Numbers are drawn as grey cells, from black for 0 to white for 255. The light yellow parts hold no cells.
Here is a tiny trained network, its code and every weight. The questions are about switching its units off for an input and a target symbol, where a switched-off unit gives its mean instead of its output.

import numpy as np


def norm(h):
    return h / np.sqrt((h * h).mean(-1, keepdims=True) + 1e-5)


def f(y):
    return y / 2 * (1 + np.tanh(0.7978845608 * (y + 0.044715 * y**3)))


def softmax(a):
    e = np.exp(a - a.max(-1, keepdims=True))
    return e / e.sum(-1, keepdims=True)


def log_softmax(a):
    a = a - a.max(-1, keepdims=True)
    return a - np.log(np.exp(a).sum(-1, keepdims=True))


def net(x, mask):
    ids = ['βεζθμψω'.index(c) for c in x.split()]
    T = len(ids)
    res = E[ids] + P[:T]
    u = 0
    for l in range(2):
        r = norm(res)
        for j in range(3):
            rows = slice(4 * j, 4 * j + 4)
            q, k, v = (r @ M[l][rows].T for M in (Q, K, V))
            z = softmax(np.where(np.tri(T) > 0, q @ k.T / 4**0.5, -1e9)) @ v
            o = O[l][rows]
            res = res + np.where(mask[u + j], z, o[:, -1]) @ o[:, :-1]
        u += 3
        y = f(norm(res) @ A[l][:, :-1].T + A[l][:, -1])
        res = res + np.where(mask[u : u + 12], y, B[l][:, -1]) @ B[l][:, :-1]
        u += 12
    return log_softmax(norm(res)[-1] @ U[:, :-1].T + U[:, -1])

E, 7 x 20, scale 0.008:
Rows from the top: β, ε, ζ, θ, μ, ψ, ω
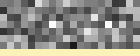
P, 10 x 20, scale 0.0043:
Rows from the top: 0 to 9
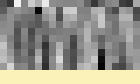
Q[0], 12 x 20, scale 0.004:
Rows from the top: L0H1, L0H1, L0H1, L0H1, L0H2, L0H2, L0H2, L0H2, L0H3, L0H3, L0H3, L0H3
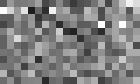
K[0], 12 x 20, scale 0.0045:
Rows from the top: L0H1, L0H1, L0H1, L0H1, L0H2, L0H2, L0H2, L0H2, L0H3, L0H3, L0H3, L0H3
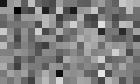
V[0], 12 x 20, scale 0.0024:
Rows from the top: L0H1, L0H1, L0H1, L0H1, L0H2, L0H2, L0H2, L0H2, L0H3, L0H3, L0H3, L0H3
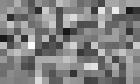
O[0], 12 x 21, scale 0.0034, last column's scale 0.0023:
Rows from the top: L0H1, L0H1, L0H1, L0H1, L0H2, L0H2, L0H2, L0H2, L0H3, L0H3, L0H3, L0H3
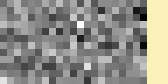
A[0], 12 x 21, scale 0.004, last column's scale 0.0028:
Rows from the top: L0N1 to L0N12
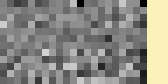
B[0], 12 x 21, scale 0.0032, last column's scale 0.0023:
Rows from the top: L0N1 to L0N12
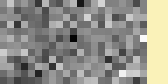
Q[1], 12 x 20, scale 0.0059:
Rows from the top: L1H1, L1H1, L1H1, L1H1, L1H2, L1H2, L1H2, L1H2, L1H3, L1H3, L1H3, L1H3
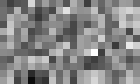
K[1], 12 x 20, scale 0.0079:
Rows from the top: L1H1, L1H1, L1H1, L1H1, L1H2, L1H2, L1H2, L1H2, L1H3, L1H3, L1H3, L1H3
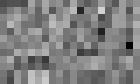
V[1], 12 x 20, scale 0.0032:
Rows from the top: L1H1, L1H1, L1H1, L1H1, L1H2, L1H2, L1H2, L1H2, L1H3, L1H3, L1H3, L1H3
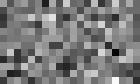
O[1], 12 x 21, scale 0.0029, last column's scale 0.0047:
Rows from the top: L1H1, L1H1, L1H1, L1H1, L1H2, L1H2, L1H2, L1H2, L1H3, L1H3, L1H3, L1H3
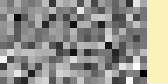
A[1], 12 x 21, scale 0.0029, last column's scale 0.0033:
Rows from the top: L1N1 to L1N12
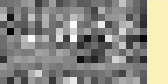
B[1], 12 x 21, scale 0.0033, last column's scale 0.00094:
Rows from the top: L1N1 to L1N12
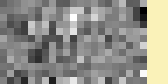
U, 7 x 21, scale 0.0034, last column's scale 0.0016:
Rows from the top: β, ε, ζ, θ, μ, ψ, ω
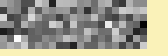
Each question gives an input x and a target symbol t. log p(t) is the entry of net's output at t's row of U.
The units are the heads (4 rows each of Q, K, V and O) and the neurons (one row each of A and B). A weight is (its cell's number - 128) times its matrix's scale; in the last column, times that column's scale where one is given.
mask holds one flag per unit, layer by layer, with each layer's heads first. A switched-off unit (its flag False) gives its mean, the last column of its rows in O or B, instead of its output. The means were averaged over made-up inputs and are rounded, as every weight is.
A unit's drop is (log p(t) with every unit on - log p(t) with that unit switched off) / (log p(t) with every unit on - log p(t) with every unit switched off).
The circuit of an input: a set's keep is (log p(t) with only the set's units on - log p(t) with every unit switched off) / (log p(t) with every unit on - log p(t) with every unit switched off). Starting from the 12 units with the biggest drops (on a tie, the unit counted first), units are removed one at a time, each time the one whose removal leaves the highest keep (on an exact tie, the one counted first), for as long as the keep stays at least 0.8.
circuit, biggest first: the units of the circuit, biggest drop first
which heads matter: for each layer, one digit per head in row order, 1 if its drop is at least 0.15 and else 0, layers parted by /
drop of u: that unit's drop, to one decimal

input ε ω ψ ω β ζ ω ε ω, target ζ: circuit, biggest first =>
[L1H3]
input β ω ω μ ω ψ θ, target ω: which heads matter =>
000 / 011
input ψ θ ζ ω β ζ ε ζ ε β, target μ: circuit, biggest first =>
[L1H3; L1H2]
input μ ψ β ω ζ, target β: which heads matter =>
000 / 001
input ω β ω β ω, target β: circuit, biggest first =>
[L0H1; L0H2; L1H1]
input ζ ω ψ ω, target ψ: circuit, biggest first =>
[L1H3; L1H1]
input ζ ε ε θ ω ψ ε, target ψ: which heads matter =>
000 / 001
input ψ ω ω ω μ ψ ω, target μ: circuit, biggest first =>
[L1H2; L0H1]
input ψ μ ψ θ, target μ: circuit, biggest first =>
[L1H2; L1H3]
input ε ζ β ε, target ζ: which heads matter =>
010 / 001
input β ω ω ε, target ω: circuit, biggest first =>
[L1H3; L1H2]
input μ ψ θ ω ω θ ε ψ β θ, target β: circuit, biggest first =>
[L1H3; L0H2]
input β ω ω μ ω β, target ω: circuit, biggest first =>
[L1H2; L1H3]
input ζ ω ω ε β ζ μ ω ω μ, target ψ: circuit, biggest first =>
[L1H3]
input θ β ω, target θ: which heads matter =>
000 / 010
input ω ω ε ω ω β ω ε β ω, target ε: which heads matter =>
100 / 001
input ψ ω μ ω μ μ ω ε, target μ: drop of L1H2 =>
0.4
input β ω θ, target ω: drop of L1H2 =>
0.5
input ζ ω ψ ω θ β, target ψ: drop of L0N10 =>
-0.1
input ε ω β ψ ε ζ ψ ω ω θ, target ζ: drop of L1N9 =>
0.0
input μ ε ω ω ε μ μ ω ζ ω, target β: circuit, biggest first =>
[L1H3]
